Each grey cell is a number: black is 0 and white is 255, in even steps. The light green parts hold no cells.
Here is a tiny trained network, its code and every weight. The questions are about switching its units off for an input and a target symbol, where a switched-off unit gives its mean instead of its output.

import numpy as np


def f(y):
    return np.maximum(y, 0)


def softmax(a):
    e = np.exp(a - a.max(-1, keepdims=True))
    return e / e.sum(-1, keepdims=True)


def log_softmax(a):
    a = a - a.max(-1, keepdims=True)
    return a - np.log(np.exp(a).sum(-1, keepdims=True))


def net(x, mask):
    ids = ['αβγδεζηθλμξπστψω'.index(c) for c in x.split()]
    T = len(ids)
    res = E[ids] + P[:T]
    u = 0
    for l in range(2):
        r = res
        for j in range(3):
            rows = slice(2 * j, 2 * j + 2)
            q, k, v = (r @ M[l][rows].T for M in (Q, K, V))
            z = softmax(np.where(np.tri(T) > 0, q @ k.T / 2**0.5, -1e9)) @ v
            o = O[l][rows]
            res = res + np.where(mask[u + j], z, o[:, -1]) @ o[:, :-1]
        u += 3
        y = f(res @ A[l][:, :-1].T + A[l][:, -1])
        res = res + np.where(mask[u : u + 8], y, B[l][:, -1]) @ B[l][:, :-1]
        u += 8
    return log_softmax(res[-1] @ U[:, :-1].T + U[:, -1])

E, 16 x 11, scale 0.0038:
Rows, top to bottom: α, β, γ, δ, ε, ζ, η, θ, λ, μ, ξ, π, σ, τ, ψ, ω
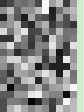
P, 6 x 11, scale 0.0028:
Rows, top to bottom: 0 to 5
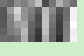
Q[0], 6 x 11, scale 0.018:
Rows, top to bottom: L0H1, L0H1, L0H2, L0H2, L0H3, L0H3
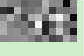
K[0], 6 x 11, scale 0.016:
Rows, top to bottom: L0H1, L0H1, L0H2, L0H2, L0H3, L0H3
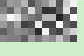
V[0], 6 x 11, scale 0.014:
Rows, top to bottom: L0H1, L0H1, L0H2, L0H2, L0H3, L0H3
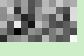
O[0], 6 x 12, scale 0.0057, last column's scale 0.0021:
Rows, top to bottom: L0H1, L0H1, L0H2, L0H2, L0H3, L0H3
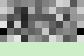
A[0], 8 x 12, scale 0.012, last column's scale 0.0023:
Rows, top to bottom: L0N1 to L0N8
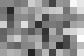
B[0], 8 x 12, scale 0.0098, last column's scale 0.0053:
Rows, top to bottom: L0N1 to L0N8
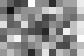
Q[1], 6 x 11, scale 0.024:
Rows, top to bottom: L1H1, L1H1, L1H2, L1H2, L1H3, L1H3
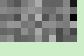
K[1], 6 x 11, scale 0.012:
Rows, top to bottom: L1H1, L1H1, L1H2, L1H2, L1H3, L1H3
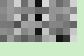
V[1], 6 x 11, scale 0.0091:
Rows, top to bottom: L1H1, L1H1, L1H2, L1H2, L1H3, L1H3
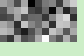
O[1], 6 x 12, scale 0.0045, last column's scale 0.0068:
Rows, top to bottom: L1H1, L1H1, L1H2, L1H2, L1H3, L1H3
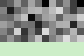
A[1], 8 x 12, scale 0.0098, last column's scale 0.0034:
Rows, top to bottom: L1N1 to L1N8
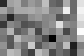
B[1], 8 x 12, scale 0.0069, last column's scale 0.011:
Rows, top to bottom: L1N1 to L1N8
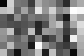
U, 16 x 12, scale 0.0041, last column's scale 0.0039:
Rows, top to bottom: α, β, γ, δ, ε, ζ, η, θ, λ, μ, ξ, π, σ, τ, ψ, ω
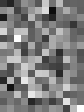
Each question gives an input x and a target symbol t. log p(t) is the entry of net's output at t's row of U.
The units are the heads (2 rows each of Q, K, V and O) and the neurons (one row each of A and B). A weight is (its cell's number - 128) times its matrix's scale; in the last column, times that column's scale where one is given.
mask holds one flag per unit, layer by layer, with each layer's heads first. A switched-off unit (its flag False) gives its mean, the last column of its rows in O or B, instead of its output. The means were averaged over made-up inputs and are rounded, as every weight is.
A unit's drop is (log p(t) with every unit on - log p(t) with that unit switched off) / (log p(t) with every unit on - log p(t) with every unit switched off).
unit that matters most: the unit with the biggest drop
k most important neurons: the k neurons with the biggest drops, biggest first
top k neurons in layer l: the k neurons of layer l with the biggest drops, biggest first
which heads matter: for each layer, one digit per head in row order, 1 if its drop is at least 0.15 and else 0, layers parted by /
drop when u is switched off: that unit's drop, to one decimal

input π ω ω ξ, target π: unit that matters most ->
L0H2
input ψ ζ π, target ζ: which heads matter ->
001 / 110
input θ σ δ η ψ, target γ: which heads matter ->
101 / 110
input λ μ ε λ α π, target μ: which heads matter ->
001 / 001
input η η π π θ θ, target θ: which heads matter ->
100 / 001
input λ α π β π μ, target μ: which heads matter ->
001 / 000
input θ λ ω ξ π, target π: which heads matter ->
011 / 000
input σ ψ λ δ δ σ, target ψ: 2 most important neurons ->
[L0N5, L0N6]
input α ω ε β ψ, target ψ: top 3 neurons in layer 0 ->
[L0N2, L0N6, L0N5]
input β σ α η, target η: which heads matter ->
100 / 010
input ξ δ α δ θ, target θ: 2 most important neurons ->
[L0N7, L1N2]
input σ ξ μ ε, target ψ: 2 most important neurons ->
[L0N6, L0N2]
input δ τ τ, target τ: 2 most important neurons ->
[L0N7, L0N5]
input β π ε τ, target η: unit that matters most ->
L1H2
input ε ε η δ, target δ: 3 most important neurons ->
[L1N7, L0N4, L0N8]
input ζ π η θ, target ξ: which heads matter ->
000 / 010
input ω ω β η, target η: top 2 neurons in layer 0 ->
[L0N8, L0N1]
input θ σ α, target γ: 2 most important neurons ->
[L0N7, L1N2]
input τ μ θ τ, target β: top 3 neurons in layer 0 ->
[L0N1, L0N4, L0N5]
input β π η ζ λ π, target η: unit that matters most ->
L1H2
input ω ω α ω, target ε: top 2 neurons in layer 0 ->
[L0N6, L0N3]
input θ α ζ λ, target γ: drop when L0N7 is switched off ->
0.2
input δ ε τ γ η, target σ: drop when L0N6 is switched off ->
0.2
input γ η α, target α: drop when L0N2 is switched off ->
0.1
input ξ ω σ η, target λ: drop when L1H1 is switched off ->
0.2
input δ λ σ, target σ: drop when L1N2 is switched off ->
0.0
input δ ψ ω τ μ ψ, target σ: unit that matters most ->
L1H1
